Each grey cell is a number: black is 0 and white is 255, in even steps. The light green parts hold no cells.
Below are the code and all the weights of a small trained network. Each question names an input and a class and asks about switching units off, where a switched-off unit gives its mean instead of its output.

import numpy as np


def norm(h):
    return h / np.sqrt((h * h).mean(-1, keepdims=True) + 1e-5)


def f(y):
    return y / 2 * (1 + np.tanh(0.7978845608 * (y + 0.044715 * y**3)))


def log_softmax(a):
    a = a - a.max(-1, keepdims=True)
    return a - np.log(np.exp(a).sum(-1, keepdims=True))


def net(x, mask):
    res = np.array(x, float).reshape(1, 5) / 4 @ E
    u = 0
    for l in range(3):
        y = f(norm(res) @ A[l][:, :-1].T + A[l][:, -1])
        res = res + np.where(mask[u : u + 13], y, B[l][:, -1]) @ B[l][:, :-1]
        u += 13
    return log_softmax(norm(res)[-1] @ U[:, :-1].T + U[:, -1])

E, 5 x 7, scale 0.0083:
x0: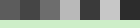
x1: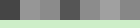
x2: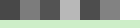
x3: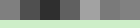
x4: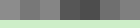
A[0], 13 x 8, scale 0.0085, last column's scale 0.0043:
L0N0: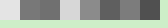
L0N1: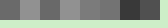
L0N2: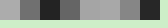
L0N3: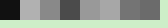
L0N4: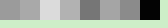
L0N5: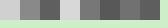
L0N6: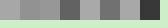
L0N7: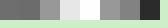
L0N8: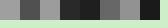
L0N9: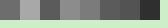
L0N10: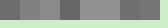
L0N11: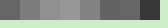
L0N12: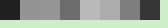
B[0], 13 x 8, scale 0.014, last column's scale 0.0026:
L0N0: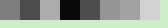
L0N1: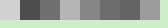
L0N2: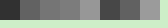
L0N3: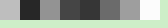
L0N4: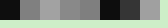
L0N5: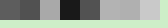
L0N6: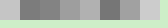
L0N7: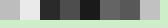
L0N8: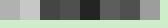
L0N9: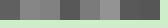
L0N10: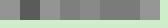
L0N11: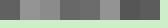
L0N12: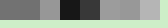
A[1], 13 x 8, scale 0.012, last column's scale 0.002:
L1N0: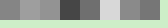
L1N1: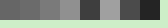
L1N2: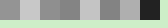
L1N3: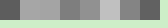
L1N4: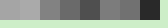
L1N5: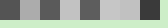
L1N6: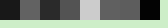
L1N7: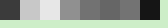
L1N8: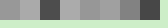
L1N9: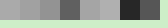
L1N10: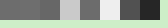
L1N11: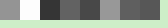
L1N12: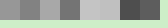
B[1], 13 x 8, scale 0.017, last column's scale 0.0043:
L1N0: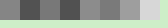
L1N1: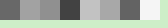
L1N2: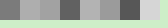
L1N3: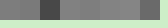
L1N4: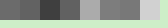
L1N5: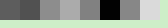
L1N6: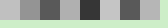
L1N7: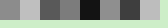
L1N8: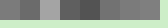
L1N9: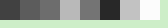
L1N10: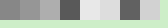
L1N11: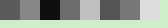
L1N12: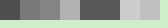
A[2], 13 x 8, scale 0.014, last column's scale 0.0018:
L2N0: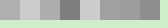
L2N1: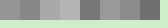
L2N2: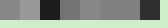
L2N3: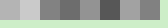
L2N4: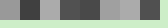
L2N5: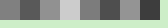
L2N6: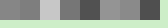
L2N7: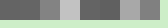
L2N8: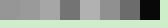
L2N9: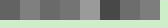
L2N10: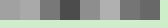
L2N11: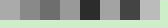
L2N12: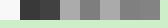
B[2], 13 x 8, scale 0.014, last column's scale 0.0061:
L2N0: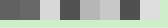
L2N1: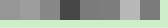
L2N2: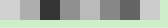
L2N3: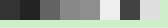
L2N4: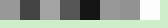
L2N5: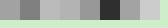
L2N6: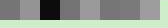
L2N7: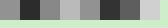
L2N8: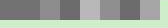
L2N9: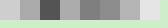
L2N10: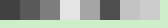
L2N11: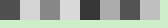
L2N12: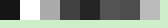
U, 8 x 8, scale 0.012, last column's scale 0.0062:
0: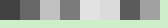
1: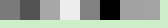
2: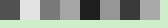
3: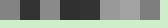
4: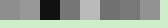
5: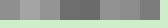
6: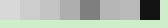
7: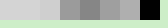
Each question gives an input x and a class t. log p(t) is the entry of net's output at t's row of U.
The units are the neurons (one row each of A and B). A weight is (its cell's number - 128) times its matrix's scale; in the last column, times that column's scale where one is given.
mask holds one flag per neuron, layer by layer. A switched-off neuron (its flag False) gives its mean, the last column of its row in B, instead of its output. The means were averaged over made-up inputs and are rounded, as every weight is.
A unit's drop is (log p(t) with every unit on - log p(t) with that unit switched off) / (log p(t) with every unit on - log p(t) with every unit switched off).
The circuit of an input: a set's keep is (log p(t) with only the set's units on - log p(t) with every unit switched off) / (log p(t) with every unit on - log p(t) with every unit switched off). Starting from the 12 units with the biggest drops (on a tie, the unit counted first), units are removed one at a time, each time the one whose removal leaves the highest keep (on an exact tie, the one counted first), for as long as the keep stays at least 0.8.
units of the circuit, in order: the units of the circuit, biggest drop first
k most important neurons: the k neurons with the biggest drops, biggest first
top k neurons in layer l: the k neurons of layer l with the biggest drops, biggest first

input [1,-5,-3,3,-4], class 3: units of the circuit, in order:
[L0N0]
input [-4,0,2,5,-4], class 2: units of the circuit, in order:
[L1N6 L0N2]
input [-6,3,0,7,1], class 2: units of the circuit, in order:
[L1N6 L0N2 L2N12]
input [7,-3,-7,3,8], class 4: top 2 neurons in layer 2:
[L2N0 L2N9]
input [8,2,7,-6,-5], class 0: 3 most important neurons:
[L1N10 L1N1 L1N9]
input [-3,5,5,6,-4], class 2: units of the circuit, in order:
[L1N6 L2N12]
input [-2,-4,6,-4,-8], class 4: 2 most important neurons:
[L0N7 L1N11]
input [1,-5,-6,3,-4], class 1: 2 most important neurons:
[L1N9 L0N3]
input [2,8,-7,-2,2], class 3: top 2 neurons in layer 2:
[L2N4 L2N10]
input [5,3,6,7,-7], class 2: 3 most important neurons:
[L1N6 L0N2 L1N9]
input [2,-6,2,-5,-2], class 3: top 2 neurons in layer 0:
[L0N5 L0N0]
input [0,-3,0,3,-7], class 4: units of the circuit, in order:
[L0N7 L1N11]
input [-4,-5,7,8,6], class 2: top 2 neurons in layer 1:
[L1N6 L1N9]
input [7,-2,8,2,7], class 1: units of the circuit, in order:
[L1N5]
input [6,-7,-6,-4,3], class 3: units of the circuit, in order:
[L0N5 L2N4]
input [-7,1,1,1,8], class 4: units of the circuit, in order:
[L0N8 L1N11]
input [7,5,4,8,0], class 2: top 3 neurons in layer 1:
[L1N6 L1N2 L1N5]
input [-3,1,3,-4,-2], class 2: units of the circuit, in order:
[L1N7 L0N4]
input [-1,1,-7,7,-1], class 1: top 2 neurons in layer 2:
[L2N7 L2N5]
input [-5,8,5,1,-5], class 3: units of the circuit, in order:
[L0N3]
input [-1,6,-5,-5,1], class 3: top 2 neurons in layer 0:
[L0N3 L0N12]
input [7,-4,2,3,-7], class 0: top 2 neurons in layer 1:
[L1N10 L1N1]
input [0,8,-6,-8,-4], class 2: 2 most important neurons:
[L0N4 L1N7]
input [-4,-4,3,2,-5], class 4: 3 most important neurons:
[L0N7 L0N3 L1N11]
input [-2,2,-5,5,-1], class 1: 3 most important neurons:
[L1N12 L1N9 L2N7]
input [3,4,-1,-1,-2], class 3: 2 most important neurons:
[L0N12 L0N3]
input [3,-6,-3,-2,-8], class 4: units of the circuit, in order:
[L0N7 L1N11]
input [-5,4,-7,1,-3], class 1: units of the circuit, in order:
[L1N9]
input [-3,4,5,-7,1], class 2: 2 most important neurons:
[L1N7 L0N4]
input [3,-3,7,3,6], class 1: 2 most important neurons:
[L1N5 L0N7]
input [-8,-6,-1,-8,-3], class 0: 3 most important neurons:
[L0N6 L1N2 L2N0]
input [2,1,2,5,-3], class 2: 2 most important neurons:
[L1N6 L0N2]
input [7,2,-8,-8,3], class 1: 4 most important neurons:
[L1N9 L1N12 L0N1 L1N2]
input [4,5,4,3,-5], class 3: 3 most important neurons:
[L0N3 L0N12 L0N8]
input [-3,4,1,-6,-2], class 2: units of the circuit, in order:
[L1N7]
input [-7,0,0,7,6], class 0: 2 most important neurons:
[L0N6 L1N2]
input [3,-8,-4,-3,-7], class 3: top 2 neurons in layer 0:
[L0N0 L0N5]
